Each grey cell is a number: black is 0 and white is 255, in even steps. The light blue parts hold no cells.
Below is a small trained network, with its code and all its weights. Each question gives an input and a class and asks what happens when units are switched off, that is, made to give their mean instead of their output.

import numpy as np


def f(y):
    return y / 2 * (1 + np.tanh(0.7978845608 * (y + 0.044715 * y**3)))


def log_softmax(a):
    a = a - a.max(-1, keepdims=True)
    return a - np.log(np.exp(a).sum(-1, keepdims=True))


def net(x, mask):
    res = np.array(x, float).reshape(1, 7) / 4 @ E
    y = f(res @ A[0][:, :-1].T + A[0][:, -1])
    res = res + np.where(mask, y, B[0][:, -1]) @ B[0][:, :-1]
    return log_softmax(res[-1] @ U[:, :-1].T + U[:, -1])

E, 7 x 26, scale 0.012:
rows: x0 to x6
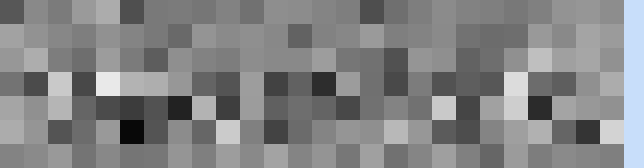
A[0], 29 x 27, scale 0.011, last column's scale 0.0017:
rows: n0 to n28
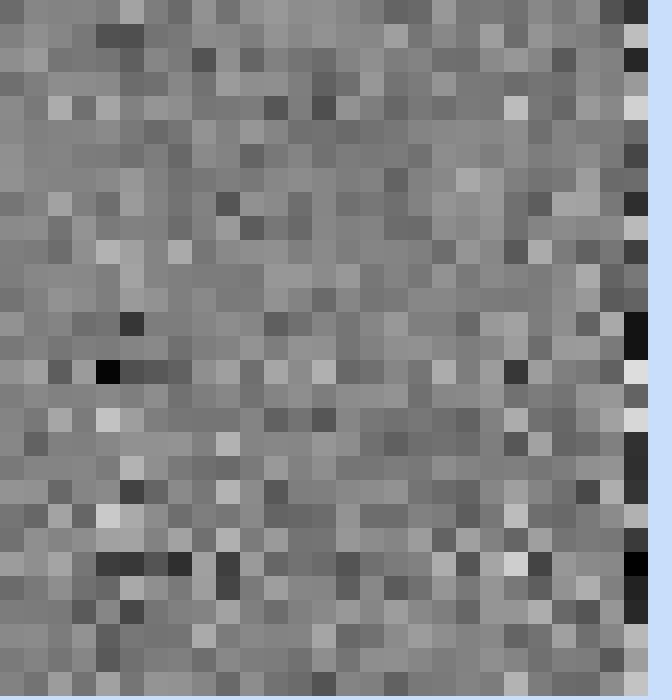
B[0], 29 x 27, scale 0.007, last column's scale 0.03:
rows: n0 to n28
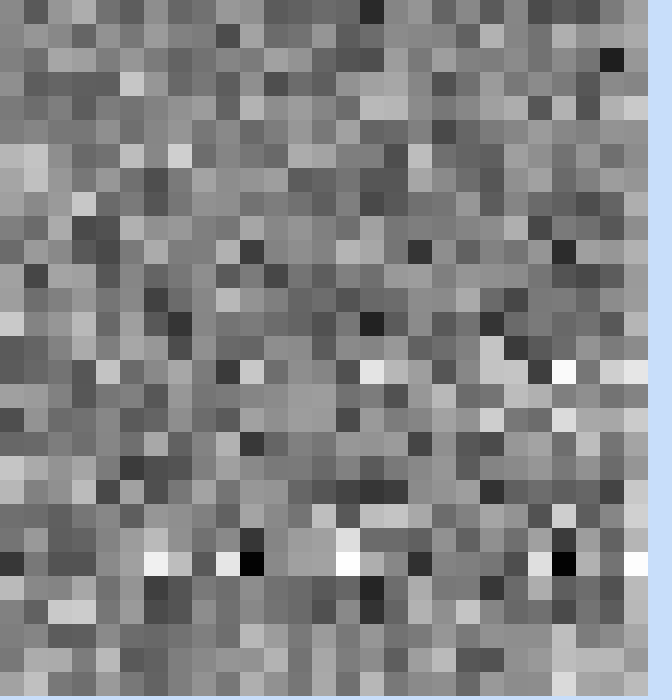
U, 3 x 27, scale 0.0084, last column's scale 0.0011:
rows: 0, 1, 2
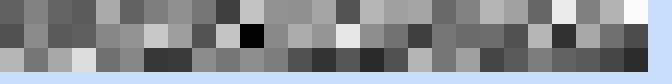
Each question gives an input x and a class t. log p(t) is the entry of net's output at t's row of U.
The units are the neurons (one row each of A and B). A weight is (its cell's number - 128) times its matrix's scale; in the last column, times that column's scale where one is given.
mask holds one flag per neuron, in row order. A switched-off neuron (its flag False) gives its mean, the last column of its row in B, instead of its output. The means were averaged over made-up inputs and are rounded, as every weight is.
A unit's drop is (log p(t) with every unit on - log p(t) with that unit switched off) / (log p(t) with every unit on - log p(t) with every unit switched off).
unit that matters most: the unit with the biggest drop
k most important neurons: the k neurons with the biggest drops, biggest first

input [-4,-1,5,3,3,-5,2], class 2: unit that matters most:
n15
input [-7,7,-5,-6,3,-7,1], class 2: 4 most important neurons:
n24, n8, n21, n0
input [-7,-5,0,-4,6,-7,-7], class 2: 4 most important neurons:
n24, n8, n0, n22
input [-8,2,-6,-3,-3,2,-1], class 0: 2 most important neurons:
n23, n15
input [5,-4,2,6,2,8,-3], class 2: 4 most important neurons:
n20, n13, n25, n15
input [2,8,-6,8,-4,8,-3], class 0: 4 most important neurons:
n17, n21, n4, n28
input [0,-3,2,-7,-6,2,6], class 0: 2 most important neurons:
n15, n23
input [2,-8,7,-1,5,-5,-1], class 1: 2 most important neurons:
n23, n20
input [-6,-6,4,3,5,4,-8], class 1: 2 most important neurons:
n23, n15
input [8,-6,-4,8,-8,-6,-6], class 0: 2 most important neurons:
n23, n21
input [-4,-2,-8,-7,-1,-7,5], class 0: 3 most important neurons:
n15, n20, n13
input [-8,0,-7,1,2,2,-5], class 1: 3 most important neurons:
n15, n24, n8
